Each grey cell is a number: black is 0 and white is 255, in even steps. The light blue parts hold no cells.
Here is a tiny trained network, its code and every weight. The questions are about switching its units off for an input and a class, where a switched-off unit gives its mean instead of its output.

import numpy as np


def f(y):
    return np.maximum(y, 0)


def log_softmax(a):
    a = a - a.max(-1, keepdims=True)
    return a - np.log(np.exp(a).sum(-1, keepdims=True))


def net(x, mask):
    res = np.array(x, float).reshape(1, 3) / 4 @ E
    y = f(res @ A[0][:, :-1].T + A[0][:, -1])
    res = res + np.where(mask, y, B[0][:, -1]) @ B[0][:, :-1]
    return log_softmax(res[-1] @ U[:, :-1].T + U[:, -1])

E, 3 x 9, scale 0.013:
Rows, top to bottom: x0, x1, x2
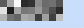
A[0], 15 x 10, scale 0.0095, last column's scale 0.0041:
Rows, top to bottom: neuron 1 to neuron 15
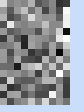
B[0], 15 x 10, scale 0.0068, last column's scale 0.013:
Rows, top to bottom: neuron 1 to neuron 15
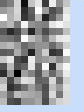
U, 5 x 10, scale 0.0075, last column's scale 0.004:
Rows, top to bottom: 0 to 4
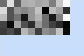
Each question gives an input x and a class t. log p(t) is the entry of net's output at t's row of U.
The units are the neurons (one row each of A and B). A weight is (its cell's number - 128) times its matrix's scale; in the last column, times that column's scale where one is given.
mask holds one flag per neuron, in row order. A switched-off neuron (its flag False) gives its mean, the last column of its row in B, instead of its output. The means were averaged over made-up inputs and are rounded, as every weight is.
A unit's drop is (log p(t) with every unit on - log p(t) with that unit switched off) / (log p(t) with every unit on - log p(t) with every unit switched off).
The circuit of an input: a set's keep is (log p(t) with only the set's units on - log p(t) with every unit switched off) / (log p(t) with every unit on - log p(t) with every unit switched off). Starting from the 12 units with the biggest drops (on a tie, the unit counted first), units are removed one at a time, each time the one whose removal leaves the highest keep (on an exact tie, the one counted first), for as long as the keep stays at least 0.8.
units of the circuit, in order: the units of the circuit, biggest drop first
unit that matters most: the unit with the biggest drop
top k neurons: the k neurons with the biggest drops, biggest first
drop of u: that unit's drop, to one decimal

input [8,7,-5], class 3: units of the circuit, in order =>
[neuron 8]
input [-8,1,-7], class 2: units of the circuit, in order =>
[neuron 3; neuron 4; neuron 6; neuron 10]
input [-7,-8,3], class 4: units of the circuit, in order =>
[neuron 5; neuron 11]
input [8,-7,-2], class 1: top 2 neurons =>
[neuron 14; neuron 12]
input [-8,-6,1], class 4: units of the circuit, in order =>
[neuron 5; neuron 2]
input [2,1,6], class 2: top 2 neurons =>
[neuron 4; neuron 6]
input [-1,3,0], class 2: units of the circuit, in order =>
[neuron 4; neuron 6]
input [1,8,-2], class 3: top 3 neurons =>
[neuron 8; neuron 10; neuron 9]
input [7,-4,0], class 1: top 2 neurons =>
[neuron 10; neuron 14]
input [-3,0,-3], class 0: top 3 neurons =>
[neuron 10; neuron 8; neuron 13]
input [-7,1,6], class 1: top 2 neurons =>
[neuron 3; neuron 13]
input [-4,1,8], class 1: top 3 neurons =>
[neuron 3; neuron 13; neuron 15]
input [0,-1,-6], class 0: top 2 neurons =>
[neuron 3; neuron 13]
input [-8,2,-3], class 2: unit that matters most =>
neuron 10
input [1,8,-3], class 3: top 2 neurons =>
[neuron 8; neuron 10]
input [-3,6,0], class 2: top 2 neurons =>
[neuron 4; neuron 6]
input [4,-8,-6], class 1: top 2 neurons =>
[neuron 14; neuron 12]
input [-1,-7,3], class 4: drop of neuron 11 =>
0.2
